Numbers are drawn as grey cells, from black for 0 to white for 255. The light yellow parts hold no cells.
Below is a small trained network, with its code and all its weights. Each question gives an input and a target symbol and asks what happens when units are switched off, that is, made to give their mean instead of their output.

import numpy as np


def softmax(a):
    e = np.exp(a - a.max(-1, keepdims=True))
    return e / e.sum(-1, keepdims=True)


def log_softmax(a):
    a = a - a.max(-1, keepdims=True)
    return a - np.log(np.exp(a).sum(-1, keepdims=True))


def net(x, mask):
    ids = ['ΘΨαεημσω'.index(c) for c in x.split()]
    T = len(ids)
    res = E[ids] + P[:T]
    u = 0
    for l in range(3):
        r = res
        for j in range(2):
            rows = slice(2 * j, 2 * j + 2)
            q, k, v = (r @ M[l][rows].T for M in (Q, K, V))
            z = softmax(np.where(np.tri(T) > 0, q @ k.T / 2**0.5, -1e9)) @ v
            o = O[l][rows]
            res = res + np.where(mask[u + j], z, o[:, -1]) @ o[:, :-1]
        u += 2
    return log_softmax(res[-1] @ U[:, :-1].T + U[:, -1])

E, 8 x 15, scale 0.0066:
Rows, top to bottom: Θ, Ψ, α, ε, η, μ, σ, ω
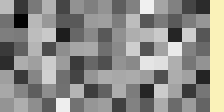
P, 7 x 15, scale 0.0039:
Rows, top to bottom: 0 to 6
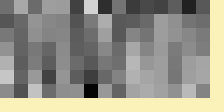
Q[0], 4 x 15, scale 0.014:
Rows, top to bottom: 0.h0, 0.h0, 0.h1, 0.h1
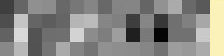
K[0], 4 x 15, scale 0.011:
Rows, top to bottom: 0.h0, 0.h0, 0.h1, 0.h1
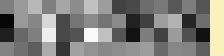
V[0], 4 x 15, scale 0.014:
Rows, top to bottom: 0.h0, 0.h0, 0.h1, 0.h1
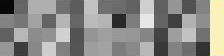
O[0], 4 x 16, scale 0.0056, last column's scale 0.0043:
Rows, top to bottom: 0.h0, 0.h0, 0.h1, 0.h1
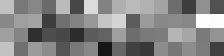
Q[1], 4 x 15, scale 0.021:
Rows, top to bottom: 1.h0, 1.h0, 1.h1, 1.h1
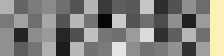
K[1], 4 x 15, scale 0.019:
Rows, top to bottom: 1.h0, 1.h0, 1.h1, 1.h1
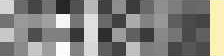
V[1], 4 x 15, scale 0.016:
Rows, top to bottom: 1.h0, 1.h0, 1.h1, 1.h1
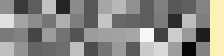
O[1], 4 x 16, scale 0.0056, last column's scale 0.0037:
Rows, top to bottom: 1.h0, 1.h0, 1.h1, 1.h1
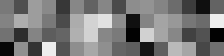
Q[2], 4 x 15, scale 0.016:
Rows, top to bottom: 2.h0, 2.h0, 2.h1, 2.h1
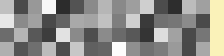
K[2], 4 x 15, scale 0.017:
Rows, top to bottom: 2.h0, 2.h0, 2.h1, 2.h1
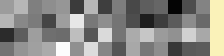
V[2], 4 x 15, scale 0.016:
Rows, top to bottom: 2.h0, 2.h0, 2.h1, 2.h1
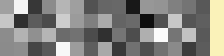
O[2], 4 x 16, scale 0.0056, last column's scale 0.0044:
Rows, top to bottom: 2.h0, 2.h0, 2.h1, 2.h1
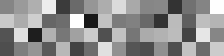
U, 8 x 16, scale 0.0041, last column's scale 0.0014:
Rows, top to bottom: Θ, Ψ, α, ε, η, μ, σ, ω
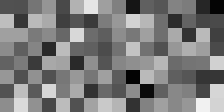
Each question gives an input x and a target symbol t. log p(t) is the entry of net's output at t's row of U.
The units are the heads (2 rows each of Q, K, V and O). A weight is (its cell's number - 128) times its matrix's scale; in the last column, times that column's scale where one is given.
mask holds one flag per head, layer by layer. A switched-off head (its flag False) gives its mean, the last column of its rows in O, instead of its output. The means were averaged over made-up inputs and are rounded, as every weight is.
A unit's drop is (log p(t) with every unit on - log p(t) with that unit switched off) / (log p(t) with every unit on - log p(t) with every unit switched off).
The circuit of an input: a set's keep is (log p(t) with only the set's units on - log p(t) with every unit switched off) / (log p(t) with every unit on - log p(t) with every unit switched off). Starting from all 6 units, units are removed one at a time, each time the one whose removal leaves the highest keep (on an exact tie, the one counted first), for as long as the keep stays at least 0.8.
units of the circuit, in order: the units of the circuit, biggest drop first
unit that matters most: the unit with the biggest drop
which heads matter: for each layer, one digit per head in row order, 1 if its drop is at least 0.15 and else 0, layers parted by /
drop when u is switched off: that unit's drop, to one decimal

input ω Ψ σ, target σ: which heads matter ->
01 / 01 / 00
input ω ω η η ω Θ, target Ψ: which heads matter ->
00 / 10 / 10
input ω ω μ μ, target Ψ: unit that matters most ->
1.h0
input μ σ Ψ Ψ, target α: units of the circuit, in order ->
0.h1, 2.h1
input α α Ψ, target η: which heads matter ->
00 / 00 / 10
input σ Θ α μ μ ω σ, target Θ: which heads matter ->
11 / 01 / 00
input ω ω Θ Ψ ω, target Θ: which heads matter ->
00 / 01 / 00
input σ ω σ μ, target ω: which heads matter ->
10 / 00 / 01
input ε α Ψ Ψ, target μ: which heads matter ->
10 / 01 / 10
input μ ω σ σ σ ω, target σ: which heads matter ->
00 / 01 / 00
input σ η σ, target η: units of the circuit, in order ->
1.h0, 2.h0
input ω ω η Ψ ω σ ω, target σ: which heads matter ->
10 / 01 / 00
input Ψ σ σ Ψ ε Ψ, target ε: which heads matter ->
01 / 01 / 10
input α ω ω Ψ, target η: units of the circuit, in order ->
2.h0, 0.h1
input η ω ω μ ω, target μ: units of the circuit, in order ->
1.h1
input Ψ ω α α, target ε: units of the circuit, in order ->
2.h0, 0.h1, 1.h1
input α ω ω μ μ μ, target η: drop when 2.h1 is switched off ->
0.1
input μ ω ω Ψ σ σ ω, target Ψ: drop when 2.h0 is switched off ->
0.1
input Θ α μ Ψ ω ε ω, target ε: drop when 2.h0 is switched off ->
0.4
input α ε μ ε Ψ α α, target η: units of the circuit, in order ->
2.h0
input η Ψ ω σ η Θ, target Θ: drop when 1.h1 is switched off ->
0.9
